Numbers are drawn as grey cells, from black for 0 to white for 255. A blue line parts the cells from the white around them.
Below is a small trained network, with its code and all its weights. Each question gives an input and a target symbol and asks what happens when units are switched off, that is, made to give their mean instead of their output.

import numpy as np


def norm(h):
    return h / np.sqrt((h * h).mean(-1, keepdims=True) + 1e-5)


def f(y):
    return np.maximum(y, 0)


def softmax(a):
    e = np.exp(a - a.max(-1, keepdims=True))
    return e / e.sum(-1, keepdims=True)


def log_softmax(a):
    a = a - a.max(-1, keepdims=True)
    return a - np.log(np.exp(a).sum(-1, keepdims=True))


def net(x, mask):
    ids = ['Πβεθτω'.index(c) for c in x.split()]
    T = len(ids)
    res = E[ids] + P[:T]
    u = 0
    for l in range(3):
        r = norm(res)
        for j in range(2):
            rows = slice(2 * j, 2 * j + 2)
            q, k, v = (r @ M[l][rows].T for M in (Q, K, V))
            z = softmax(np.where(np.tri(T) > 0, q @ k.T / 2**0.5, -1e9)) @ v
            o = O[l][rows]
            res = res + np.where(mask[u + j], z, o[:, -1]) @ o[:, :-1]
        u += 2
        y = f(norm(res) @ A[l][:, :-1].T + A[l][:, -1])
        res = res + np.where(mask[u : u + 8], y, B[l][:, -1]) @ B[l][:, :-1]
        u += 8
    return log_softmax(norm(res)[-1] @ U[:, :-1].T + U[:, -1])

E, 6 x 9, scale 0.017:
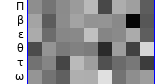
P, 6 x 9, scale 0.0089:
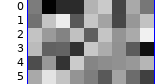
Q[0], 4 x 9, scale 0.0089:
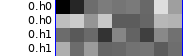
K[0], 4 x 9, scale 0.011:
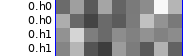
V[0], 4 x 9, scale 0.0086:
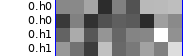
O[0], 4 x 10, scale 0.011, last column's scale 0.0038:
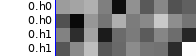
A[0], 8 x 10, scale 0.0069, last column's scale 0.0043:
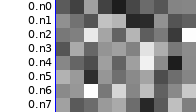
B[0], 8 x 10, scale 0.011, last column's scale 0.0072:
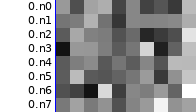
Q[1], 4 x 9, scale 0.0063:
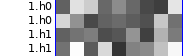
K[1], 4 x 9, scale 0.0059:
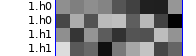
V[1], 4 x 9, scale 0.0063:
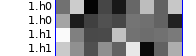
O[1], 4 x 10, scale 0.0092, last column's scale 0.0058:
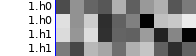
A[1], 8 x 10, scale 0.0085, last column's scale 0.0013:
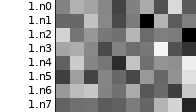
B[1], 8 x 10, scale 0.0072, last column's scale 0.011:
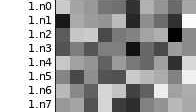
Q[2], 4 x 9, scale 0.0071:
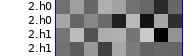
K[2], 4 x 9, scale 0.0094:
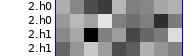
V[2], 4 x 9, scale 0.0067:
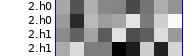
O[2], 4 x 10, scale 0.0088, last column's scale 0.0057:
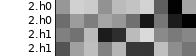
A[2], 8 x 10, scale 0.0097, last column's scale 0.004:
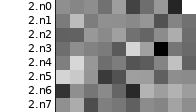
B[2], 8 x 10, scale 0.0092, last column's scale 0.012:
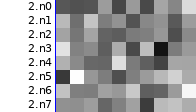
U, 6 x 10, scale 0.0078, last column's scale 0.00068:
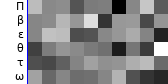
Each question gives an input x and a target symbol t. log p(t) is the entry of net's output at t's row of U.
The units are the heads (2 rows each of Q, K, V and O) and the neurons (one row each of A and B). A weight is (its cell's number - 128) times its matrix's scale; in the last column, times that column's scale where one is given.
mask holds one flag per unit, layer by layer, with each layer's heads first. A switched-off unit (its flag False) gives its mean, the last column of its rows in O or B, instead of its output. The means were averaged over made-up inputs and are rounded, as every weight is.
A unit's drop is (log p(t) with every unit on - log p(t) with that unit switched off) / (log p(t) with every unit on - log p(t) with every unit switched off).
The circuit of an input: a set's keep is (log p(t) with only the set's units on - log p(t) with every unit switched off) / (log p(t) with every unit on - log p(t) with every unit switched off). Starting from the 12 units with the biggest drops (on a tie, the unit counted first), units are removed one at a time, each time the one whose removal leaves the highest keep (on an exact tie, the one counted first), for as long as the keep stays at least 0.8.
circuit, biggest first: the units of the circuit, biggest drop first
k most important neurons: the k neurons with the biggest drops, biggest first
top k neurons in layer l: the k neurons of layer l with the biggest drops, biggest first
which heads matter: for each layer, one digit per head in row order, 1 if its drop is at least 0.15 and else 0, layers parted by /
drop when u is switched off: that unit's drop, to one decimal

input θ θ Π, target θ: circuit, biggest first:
[0.h1; 0.n2]
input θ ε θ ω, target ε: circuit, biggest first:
[0.h0; 2.n5; 0.n6]
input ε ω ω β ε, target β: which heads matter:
11 / 11 / 01
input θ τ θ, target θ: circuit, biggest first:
[0.h0; 0.h1; 0.n0; 1.n1]
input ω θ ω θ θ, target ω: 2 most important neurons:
[1.n5; 2.n3]
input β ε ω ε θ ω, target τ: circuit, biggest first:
[2.h0; 0.h0]
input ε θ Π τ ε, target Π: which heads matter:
11 / 00 / 10
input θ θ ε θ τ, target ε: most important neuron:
[0.n6]
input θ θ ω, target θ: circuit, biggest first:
[0.n2; 0.h1; 1.n1]
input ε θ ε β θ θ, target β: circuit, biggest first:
[2.h1; 0.h0; 1.h0; 2.n1]
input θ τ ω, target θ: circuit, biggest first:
[0.h1; 0.n2; 1.n1]
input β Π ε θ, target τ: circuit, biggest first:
[1.h0; 2.h0; 0.h1]
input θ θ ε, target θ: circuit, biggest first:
[0.n2; 0.h1]
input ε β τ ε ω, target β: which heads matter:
11 / 01 / 11
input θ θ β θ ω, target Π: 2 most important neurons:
[1.n1; 0.n0]
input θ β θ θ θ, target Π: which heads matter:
10 / 00 / 11
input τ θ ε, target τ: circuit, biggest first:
[0.h0]
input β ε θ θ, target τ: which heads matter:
00 / 10 / 10
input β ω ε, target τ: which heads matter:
00 / 10 / 10
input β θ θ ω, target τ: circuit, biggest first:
[1.h0; 2.h0]
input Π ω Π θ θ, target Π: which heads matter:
11 / 00 / 11
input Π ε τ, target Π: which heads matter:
01 / 01 / 00
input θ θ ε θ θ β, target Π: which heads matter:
10 / 00 / 11
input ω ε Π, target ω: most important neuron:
[2.n3]
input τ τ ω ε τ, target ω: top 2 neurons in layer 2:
[2.n3; 2.n0]
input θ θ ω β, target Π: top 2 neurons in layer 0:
[0.n0; 0.n5]
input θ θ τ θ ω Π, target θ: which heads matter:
10 / 00 / 00
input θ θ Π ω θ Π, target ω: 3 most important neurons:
[0.n6; 0.n3; 2.n3]
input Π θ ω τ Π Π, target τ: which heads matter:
00 / 00 / 00
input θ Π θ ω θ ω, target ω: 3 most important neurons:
[0.n6; 2.n3; 0.n3]
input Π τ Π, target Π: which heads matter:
11 / 01 / 01
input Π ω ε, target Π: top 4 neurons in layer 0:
[0.n0; 0.n6; 0.n1; 0.n2]
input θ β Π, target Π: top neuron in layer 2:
[2.n4]
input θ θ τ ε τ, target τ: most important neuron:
[0.n2]
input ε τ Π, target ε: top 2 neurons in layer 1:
[1.n5; 1.n0]
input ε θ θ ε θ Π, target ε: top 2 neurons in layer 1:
[1.n5; 1.n1]
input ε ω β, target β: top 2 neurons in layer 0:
[0.n3; 0.n6]
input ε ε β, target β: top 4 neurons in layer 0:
[0.n3; 0.n6; 0.n5; 0.n2]
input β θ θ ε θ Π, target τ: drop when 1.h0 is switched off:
0.2
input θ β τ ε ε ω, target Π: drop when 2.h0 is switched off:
0.3
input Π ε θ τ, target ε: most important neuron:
[0.n5]
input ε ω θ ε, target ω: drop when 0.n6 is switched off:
0.1
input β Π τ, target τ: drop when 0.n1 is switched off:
0.0
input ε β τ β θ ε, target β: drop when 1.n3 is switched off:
0.1
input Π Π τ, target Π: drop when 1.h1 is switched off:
0.2
